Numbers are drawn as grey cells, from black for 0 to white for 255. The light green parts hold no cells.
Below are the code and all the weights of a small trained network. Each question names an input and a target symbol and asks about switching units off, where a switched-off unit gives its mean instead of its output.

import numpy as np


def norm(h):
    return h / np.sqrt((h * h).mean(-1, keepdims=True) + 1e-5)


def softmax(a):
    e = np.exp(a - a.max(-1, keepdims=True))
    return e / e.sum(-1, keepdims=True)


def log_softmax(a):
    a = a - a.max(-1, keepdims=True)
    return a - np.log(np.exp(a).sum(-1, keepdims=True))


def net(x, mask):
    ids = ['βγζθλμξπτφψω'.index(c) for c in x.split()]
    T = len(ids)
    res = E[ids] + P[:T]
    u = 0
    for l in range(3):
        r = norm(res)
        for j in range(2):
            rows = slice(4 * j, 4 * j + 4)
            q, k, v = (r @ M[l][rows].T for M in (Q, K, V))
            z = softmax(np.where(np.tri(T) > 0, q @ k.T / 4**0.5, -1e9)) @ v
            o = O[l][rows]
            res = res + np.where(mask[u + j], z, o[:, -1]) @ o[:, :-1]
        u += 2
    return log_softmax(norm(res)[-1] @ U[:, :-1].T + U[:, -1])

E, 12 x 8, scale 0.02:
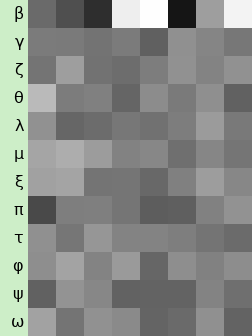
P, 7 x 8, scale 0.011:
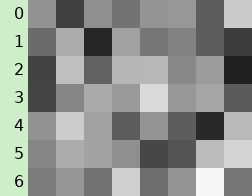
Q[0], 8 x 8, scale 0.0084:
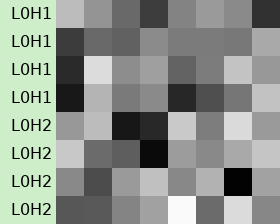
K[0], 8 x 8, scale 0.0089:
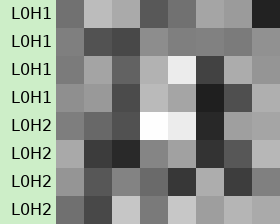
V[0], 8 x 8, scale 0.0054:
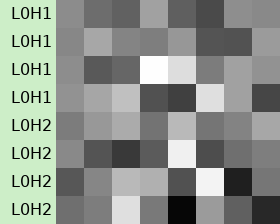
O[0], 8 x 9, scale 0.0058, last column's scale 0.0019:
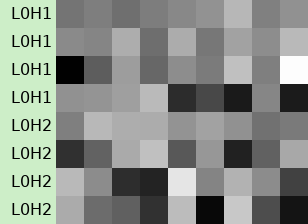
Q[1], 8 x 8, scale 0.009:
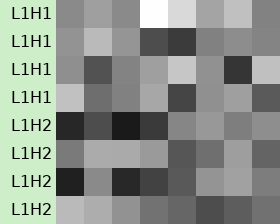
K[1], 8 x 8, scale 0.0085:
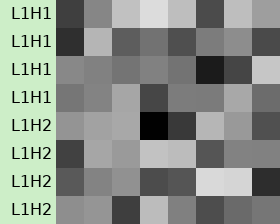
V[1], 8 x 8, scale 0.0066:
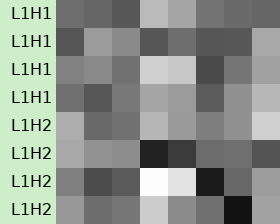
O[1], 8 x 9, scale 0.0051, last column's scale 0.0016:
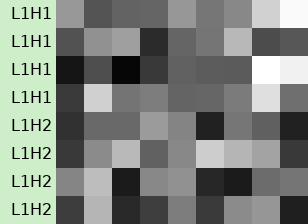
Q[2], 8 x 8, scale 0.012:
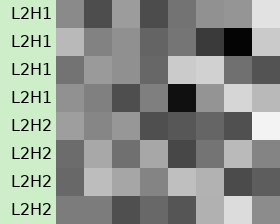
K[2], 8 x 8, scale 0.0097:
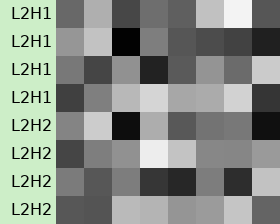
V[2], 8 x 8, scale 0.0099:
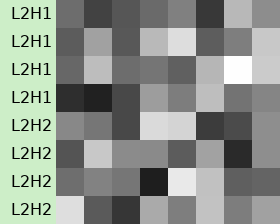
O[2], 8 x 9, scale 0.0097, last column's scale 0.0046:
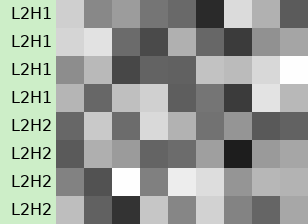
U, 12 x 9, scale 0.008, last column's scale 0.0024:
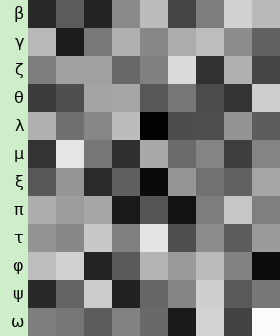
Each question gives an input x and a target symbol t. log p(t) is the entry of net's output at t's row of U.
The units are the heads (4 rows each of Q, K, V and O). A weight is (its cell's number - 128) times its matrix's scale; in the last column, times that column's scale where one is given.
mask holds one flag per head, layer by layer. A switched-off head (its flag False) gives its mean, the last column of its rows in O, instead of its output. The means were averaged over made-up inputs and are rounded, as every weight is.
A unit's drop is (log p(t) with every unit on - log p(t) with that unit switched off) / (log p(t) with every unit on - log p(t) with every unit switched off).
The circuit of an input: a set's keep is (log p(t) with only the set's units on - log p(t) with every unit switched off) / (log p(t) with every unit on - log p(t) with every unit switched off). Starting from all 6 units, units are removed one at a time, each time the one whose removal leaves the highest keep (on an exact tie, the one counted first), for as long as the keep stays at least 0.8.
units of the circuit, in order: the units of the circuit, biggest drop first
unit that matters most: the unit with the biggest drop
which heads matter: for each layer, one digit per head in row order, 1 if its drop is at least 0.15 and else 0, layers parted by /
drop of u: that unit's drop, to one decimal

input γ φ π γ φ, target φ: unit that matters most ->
L0H2
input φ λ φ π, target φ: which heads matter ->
01 / 01 / 10
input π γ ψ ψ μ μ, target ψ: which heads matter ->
01 / 01 / 10
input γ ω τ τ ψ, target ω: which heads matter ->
01 / 00 / 11
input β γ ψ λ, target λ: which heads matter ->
11 / 00 / 10
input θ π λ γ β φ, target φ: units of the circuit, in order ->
(L0H1; L2H1)
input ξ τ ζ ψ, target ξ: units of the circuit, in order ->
(L2H2; L0H1)
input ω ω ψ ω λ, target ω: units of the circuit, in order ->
(L0H2; L2H2)
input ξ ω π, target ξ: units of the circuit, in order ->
(L2H2; L1H1)
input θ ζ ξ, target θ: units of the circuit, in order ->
(L2H1; L0H2)
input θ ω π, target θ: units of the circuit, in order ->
(L2H1; L0H2)
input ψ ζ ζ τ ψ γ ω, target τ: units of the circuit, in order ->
(L2H2; L2H1)
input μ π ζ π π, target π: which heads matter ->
01 / 00 / 10
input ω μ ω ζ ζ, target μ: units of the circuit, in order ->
(L2H1)
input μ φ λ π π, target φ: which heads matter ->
01 / 00 / 01
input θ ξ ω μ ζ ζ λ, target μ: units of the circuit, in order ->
(L2H1; L2H2)
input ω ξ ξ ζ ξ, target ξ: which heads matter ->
10 / 00 / 11
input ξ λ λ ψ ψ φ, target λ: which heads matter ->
01 / 00 / 11
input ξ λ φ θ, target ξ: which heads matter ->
00 / 00 / 01
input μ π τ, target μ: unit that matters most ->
L1H2
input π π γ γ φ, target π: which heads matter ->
01 / 10 / 01
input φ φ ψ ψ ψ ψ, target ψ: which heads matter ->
01 / 01 / 10
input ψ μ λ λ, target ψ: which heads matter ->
00 / 01 / 11
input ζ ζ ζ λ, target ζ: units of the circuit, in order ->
(L0H2; L2H1)
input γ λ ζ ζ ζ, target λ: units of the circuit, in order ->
(L2H1; L2H2)
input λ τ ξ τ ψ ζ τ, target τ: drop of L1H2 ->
0.0
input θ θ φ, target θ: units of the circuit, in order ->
(L2H1)
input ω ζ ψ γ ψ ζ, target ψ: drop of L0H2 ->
0.3
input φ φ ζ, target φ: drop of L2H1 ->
0.6
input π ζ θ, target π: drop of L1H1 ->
0.2
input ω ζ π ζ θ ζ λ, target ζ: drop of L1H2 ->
0.0
